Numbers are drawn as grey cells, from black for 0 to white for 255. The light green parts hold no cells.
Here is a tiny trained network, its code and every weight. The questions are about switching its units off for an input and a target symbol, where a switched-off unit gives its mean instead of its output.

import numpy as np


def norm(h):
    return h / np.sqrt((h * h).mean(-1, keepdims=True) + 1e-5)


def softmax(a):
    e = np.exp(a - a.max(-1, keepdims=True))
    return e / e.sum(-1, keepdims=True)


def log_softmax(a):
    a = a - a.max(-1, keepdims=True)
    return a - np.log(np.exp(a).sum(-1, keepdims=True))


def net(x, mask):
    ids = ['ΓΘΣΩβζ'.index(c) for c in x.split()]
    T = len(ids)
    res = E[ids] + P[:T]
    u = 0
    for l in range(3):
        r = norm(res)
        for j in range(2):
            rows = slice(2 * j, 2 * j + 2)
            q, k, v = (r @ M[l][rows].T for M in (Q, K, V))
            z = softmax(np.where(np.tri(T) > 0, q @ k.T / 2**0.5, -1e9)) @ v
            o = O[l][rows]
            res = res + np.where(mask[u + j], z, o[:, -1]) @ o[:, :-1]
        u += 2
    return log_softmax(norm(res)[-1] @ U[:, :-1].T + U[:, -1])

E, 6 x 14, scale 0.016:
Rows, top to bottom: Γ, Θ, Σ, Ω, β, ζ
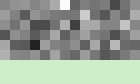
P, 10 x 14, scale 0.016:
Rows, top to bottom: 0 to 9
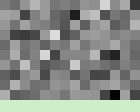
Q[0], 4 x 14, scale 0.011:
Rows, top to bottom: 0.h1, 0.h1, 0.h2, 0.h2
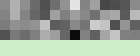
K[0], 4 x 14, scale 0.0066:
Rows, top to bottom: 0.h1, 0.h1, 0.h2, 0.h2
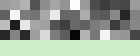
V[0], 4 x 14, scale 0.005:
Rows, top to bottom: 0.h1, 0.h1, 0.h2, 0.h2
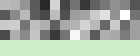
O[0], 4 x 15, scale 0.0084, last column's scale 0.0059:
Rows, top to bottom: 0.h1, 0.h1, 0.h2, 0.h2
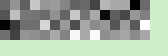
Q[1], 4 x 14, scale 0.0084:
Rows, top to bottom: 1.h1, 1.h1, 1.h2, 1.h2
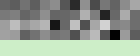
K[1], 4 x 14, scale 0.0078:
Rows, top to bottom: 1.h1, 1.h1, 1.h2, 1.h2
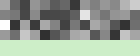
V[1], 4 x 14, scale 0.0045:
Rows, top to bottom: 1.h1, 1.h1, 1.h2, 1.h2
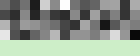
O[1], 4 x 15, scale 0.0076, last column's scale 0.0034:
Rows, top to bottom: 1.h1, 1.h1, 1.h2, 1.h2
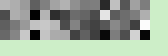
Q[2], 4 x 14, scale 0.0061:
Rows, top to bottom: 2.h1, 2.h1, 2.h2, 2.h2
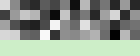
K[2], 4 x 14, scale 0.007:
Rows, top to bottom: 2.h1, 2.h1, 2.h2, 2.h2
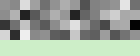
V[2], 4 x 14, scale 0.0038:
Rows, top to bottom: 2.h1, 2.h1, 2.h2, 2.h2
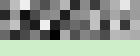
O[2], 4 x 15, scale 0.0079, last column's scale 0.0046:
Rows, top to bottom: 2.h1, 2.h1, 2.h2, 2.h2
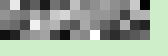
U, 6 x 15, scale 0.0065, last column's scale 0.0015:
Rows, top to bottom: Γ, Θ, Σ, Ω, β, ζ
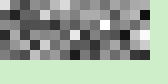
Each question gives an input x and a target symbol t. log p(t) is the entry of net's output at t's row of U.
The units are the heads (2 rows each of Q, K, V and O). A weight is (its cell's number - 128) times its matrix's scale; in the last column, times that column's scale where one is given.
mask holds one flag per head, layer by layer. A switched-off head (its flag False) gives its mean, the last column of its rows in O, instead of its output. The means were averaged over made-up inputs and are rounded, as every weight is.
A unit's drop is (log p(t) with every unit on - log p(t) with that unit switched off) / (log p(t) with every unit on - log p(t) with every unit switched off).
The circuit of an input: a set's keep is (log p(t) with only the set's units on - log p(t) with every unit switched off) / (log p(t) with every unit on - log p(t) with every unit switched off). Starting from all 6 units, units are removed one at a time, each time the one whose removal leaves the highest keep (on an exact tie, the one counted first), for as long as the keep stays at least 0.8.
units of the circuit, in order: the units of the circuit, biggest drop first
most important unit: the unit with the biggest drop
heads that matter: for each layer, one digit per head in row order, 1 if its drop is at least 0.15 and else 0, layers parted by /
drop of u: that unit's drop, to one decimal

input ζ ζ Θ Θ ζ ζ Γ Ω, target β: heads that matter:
10 / 01 / 00
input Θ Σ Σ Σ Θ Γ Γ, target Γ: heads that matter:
01 / 10 / 00
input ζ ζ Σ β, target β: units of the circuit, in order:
0.h2, 1.h2
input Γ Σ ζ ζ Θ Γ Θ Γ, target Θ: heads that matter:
01 / 00 / 00
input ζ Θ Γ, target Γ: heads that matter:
00 / 10 / 00
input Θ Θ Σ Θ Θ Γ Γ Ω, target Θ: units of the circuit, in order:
0.h2
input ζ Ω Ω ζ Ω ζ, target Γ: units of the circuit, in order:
0.h2, 2.h2
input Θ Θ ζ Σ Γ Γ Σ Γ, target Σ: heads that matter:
00 / 01 / 10
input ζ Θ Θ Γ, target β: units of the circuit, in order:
2.h2, 0.h2
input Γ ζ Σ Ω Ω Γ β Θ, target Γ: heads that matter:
01 / 00 / 00
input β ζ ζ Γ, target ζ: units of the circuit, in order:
0.h2, 2.h2
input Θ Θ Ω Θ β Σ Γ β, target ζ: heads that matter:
11 / 00 / 01
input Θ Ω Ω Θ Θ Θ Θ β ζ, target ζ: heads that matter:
10 / 00 / 00
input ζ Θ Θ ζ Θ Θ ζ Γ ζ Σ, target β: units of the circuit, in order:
1.h2, 0.h1, 2.h2
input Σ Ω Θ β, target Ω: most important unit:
0.h1
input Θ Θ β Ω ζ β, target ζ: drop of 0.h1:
0.1
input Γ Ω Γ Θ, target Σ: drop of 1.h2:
0.3
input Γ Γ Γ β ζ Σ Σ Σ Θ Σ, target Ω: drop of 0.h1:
0.4
